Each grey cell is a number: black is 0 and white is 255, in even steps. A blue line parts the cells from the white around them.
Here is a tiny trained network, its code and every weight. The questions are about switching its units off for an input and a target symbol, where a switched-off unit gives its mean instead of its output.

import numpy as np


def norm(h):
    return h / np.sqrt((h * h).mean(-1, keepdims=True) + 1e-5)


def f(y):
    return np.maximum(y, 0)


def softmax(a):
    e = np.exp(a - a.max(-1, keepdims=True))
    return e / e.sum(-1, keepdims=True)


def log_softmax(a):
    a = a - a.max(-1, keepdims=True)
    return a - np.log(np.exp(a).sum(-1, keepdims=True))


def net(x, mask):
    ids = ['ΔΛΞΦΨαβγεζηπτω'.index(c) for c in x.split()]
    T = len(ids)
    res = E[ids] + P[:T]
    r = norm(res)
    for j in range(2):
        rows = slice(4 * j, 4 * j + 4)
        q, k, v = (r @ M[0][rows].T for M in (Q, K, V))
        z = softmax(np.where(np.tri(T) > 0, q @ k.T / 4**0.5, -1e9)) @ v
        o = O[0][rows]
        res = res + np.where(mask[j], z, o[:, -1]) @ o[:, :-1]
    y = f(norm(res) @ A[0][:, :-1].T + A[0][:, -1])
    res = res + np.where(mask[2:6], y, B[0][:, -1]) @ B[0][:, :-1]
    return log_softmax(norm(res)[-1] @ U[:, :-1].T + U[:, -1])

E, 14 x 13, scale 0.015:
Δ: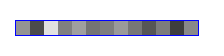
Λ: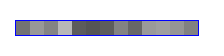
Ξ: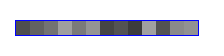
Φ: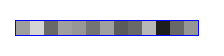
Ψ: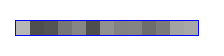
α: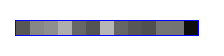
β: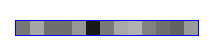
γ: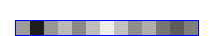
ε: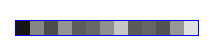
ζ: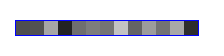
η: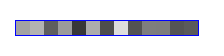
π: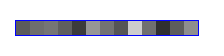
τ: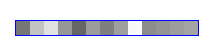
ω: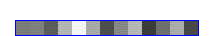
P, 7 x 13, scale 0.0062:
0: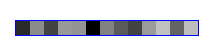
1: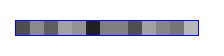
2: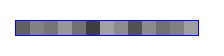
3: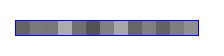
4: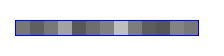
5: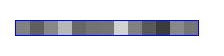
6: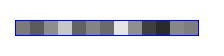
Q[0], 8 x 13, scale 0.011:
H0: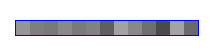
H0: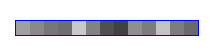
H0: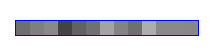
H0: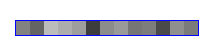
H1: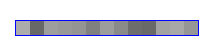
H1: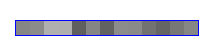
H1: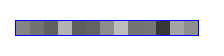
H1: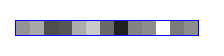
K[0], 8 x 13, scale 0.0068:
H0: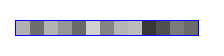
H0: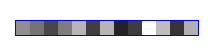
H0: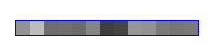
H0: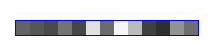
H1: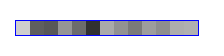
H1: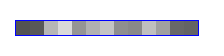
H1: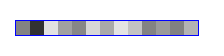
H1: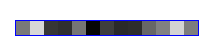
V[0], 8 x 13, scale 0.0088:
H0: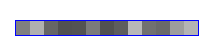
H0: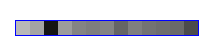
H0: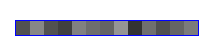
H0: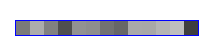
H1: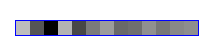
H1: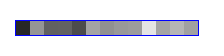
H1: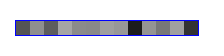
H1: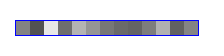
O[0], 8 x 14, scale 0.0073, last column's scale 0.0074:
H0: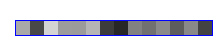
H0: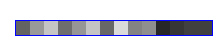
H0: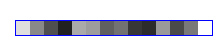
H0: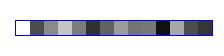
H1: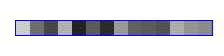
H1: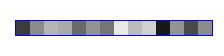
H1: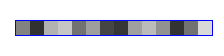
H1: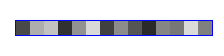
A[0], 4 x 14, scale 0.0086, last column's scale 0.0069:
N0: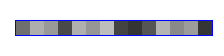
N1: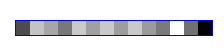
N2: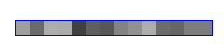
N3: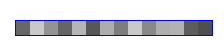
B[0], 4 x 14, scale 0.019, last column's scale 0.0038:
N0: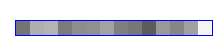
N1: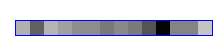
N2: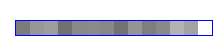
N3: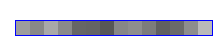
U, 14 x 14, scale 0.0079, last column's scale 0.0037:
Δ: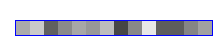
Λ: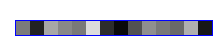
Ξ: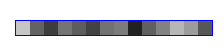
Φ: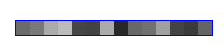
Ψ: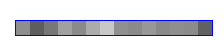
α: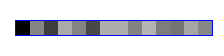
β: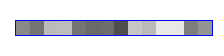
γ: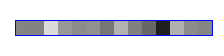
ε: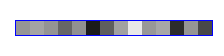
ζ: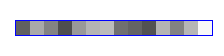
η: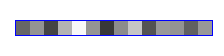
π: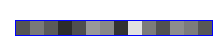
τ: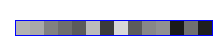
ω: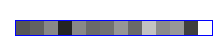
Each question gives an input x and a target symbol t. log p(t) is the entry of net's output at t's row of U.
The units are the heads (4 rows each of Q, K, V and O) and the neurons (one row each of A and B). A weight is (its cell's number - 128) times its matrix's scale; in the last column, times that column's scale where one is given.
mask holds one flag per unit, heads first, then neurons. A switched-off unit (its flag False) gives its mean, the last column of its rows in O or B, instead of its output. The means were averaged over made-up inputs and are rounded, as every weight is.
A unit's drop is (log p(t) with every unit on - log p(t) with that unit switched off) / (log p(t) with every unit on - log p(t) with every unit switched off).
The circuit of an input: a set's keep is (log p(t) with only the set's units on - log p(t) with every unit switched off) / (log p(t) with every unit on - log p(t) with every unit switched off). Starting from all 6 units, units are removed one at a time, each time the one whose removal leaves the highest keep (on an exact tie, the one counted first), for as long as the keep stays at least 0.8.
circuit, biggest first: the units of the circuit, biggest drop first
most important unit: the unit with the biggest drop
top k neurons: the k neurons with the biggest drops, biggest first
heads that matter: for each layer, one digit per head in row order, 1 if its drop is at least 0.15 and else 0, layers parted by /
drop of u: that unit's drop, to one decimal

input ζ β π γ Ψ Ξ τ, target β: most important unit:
H0
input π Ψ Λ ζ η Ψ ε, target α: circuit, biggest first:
(H1; N1)
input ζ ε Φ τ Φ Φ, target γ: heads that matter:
01
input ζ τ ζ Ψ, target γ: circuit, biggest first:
(H1; N1)
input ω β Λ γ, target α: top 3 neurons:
(N1; N0; N3)
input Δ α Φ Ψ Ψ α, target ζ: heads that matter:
01
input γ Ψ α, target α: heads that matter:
10
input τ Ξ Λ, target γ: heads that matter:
01
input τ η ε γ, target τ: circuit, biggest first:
(H0; H1; N2)
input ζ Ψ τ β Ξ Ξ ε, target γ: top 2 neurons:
(N1; N3)
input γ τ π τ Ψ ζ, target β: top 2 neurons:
(N2; N1)
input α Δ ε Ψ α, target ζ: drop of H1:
0.1
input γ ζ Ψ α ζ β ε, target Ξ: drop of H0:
0.5
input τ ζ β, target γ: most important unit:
H1
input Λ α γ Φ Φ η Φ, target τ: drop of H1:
0.2
